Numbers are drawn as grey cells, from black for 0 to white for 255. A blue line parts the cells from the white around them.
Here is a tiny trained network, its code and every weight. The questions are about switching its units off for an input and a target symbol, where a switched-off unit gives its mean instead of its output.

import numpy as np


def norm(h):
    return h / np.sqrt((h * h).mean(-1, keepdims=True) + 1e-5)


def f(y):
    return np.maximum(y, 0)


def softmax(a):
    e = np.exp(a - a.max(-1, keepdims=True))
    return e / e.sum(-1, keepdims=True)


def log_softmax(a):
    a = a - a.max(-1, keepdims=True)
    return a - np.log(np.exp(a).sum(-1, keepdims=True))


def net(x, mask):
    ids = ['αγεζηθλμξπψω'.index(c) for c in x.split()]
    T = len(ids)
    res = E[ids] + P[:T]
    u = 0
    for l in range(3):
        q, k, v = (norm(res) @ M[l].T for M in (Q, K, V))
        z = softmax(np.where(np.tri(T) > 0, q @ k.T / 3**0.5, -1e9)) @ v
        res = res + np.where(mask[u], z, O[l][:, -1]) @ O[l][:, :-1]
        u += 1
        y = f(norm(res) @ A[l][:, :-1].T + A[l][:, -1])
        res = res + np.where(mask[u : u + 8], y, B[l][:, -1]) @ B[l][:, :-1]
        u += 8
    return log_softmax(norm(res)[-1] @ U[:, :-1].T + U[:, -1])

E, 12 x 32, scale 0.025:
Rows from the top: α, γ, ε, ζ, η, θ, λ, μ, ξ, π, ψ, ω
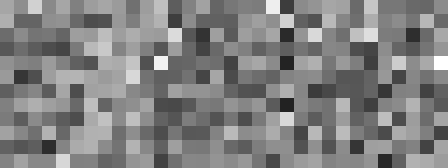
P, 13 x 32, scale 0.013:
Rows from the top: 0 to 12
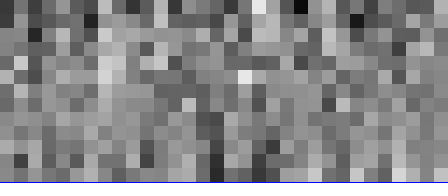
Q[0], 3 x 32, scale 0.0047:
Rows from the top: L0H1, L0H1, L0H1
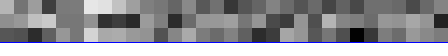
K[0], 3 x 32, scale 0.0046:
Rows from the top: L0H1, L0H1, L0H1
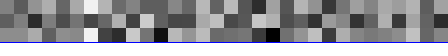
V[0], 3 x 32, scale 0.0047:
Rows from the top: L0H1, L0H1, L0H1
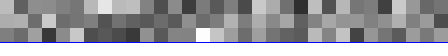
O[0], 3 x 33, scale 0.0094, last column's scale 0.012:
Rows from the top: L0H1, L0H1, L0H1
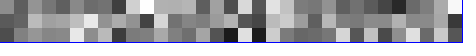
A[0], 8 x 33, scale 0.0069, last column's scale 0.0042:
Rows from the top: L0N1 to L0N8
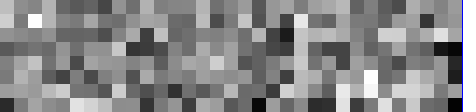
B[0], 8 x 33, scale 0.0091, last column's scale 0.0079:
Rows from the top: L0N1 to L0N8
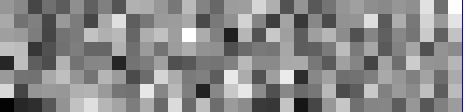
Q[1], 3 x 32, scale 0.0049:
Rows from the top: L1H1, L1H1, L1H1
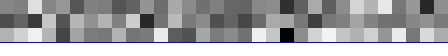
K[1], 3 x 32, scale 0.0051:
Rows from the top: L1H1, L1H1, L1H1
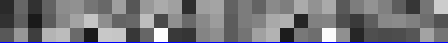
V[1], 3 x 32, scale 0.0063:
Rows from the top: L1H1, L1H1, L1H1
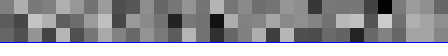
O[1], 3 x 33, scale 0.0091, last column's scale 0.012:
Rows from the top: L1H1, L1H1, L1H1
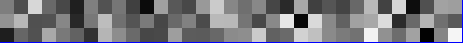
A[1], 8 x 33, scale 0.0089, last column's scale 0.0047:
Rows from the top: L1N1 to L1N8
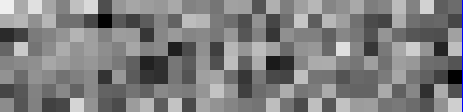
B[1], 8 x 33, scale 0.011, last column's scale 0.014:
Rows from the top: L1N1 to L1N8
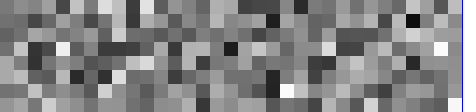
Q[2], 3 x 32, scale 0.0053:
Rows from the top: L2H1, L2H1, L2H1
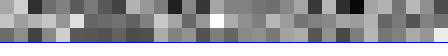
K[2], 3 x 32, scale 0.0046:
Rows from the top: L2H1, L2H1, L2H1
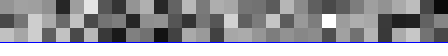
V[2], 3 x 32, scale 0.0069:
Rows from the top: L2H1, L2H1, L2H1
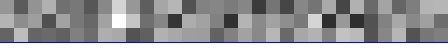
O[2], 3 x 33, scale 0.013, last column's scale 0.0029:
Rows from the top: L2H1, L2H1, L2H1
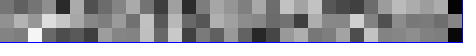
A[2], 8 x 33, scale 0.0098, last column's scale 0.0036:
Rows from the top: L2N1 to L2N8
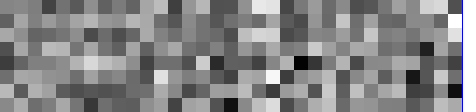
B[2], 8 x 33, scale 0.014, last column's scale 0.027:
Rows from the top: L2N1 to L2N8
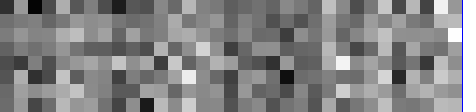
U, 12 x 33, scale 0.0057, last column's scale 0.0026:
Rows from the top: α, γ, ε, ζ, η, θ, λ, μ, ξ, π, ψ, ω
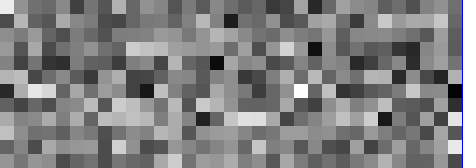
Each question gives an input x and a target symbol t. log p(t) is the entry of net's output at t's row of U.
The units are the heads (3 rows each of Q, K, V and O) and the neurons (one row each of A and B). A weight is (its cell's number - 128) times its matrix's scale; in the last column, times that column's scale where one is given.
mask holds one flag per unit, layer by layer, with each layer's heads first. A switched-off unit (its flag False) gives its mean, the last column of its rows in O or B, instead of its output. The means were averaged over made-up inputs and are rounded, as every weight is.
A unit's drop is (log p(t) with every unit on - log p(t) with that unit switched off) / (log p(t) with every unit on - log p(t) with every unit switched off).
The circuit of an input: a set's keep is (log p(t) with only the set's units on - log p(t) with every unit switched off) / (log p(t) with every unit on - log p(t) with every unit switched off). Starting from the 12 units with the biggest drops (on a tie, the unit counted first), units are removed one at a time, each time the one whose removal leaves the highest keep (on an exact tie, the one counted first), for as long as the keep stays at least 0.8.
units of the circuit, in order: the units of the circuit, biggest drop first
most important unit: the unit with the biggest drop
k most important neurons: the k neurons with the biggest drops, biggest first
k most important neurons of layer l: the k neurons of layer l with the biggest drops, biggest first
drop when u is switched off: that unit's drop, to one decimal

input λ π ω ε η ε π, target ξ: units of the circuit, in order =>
[L2N8 L2N6]
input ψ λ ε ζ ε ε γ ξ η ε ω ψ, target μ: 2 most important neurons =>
[L2N5 L0N8]
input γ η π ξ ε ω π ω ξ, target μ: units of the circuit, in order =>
[L0H1 L2N5]
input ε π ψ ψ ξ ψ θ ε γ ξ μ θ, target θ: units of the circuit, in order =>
[L1H1 L2N3 L0N1]
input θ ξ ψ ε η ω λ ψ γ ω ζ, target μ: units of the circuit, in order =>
[L0H1 L2N5 L0N8]
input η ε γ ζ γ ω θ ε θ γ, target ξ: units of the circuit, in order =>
[L0H1 L0N7 L2N8]
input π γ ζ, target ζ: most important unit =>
L1N7
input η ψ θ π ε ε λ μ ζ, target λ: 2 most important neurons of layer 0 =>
[L0N1 L0N2]
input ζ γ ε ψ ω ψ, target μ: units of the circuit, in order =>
[L0H1 L0N8 L2N5]
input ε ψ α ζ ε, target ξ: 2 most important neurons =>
[L1N1 L0N1]
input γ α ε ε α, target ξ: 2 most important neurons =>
[L0N2 L0N6]
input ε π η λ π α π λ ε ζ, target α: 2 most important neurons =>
[L0N1 L2N7]
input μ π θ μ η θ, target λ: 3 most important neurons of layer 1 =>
[L1N7 L1N3 L1N1]
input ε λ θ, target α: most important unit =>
L1H1
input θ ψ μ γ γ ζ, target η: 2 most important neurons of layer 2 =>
[L2N3 L2N8]
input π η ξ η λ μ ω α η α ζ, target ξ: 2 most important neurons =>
[L2N8 L2N1]
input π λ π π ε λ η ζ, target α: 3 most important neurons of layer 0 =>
[L0N1 L0N2 L0N6]
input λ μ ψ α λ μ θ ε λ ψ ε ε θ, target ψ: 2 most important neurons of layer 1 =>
[L1N3 L1N8]
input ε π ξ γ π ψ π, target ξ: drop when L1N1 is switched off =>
0.1
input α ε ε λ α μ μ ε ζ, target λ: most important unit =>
L0N2
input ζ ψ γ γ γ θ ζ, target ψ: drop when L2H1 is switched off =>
0.6
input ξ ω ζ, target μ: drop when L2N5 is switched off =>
0.2
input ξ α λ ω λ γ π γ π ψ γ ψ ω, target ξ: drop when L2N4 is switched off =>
0.0
